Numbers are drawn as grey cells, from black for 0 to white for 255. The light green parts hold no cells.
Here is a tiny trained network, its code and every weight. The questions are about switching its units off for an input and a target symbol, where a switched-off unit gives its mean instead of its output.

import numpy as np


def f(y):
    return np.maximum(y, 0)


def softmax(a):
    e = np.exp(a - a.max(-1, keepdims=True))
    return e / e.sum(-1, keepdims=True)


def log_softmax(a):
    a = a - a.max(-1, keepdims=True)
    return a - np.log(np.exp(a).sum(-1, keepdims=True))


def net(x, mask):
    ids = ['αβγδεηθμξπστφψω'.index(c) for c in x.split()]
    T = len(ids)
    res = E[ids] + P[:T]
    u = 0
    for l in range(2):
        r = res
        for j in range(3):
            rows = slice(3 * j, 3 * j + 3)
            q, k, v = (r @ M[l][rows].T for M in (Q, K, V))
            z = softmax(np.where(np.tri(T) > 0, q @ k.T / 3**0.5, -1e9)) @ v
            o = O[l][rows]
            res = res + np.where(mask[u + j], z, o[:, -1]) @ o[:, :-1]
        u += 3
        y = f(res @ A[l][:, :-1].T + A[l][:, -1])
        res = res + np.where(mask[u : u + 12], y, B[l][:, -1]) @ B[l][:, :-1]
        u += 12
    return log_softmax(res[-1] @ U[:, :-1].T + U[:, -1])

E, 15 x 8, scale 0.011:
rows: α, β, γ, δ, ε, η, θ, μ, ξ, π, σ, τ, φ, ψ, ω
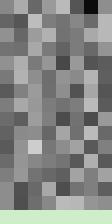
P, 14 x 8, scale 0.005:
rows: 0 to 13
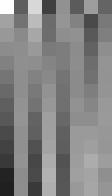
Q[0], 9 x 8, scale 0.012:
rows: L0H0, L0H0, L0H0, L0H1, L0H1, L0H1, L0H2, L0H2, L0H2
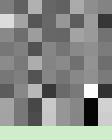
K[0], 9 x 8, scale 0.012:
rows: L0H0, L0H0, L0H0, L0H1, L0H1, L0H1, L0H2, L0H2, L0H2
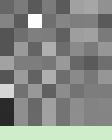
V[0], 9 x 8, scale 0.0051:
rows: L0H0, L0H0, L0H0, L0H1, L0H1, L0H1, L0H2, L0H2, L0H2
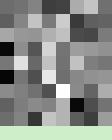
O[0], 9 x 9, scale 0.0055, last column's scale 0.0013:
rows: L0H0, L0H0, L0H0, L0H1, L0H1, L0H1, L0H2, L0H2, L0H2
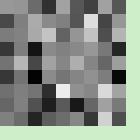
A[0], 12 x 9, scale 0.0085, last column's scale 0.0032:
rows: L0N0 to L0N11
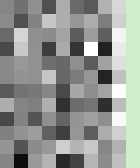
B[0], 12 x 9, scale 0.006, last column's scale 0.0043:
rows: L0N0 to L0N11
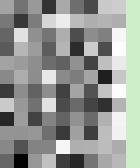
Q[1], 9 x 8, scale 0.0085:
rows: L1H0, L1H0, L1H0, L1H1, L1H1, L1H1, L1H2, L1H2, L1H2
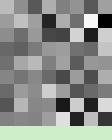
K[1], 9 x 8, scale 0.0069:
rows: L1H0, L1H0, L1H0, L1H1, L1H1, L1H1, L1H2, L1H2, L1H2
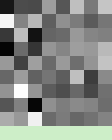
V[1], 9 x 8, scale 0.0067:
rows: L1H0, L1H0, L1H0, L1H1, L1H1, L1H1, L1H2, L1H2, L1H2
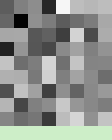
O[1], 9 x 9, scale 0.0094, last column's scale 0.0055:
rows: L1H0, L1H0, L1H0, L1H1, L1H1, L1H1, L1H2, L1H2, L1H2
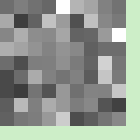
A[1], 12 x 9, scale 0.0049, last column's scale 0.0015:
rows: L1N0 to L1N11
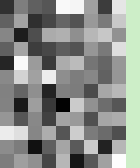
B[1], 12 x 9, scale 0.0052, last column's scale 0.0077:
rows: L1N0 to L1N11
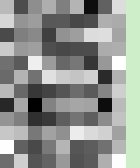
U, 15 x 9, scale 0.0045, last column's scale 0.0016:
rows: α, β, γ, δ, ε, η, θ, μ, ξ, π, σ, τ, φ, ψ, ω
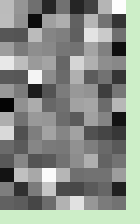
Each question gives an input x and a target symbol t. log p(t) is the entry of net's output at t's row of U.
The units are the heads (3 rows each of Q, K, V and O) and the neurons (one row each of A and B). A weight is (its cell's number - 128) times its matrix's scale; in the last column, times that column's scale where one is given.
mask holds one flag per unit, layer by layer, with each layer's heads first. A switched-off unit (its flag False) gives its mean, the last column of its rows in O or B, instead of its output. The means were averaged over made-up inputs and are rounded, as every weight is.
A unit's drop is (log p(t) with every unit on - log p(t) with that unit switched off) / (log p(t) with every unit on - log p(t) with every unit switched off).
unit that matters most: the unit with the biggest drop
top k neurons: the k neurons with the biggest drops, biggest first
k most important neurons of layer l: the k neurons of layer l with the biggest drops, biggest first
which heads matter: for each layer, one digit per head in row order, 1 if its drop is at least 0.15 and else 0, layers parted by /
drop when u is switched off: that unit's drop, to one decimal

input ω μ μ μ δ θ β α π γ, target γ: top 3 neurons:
[L0N11, L1N2, L0N1]
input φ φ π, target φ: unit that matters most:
L0H2
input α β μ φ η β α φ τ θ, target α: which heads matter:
001 / 000
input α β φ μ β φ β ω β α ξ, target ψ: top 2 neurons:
[L0N11, L0N6]
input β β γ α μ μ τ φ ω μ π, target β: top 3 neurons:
[L1N10, L0N11, L0N3]
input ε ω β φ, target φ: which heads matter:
000 / 001
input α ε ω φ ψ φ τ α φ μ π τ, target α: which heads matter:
001 / 000
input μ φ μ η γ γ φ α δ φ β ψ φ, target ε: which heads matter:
000 / 001
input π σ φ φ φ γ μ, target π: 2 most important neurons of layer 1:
[L1N0, L1N10]
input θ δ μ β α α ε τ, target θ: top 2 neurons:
[L0N3, L1N7]
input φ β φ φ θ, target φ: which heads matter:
001 / 001
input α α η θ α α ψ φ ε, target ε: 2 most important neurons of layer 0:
[L0N7, L0N5]
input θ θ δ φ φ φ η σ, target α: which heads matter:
100 / 001
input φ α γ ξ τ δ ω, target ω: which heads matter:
000 / 100
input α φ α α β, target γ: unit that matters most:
L0H0
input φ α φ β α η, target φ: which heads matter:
100 / 001
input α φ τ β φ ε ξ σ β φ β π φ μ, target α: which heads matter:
001 / 000
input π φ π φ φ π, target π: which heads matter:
000 / 110
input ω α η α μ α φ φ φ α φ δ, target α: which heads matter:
001 / 101
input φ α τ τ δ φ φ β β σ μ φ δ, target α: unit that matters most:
L0H0
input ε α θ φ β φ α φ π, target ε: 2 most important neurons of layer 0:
[L0N7, L0N3]
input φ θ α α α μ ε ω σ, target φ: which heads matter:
011 / 001
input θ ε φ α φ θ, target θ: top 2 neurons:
[L0N3, L1N7]
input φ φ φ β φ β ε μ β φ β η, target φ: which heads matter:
001 / 001
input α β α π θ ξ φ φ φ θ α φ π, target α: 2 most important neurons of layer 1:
[L1N1, L1N3]
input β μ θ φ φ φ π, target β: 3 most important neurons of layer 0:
[L0N11, L0N3, L0N0]
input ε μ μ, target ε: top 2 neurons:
[L1N9, L0N7]
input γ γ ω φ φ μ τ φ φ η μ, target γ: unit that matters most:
L1H1
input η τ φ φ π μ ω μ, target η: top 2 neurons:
[L1N4, L1N0]
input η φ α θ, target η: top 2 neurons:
[L1N4, L1N0]
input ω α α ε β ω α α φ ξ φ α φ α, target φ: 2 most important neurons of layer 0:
[L0N3, L0N8]
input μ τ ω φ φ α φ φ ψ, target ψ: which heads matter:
000 / 100
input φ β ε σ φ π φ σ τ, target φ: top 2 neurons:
[L0N3, L1N5]
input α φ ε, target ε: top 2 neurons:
[L1N9, L0N7]
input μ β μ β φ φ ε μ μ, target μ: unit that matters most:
L0H2
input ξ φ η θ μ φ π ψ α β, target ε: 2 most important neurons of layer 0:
[L0N7, L0N6]
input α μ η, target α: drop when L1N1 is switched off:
0.1
